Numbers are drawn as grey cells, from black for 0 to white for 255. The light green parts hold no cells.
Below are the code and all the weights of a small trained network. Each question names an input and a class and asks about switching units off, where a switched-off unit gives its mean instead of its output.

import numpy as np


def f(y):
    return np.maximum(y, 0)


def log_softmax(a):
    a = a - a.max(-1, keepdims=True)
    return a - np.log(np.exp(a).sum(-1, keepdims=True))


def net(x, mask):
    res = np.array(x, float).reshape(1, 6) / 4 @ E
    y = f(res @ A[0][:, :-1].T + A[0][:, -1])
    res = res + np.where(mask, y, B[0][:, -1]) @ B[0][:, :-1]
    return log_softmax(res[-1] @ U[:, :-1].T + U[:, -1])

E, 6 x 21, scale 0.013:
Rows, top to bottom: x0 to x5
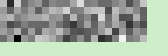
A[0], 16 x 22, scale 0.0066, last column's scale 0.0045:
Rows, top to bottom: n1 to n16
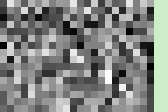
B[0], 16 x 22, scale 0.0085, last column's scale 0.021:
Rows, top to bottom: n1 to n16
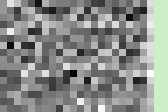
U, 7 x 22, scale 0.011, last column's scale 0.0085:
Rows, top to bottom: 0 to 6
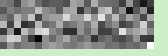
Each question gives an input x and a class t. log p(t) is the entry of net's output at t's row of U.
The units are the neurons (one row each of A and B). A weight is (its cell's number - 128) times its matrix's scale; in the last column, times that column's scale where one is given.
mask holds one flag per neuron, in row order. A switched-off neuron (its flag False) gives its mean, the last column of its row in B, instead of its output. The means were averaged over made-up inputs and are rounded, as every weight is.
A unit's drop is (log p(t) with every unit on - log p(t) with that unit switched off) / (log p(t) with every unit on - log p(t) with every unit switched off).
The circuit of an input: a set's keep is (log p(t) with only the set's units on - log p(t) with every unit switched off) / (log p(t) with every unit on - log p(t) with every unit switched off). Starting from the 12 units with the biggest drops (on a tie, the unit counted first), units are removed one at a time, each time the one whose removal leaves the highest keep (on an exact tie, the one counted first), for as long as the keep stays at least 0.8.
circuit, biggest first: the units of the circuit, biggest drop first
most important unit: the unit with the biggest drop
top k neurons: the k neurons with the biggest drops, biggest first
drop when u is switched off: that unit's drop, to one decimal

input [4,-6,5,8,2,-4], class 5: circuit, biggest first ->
(n5)
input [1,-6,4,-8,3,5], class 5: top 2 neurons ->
(n1 n11)
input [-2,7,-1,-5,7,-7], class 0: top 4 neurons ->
(n12 n4 n6 n10)
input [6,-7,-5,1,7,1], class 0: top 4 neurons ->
(n12 n13 n7 n15)
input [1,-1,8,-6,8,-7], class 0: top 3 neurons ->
(n12 n6 n3)
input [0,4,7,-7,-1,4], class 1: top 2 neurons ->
(n8 n5)
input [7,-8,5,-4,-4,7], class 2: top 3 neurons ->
(n4 n11 n7)
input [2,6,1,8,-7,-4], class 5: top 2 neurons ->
(n5 n12)
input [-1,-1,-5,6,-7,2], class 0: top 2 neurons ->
(n2 n1)
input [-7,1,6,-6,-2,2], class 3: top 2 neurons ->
(n7 n3)
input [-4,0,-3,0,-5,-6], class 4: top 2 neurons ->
(n11 n12)
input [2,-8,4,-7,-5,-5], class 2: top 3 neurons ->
(n4 n10 n5)
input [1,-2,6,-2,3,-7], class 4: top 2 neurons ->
(n11 n3)
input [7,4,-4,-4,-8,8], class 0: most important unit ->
n11
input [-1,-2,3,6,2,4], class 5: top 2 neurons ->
(n5 n11)
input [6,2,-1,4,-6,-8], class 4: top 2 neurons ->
(n11 n7)
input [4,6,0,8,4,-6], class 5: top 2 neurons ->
(n5 n4)
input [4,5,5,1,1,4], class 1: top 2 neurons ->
(n11 n4)
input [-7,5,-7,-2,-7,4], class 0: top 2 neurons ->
(n2 n8)
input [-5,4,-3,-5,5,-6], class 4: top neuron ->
(n11)
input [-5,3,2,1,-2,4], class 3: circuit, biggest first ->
(n11 n7)
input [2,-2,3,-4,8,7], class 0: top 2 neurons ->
(n11 n12)
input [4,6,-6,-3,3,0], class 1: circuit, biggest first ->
(n4 n3)
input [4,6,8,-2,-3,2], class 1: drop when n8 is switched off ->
0.8
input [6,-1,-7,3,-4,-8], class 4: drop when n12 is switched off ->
0.0
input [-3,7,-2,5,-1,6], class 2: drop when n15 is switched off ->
0.1
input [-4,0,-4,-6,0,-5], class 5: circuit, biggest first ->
(n1)
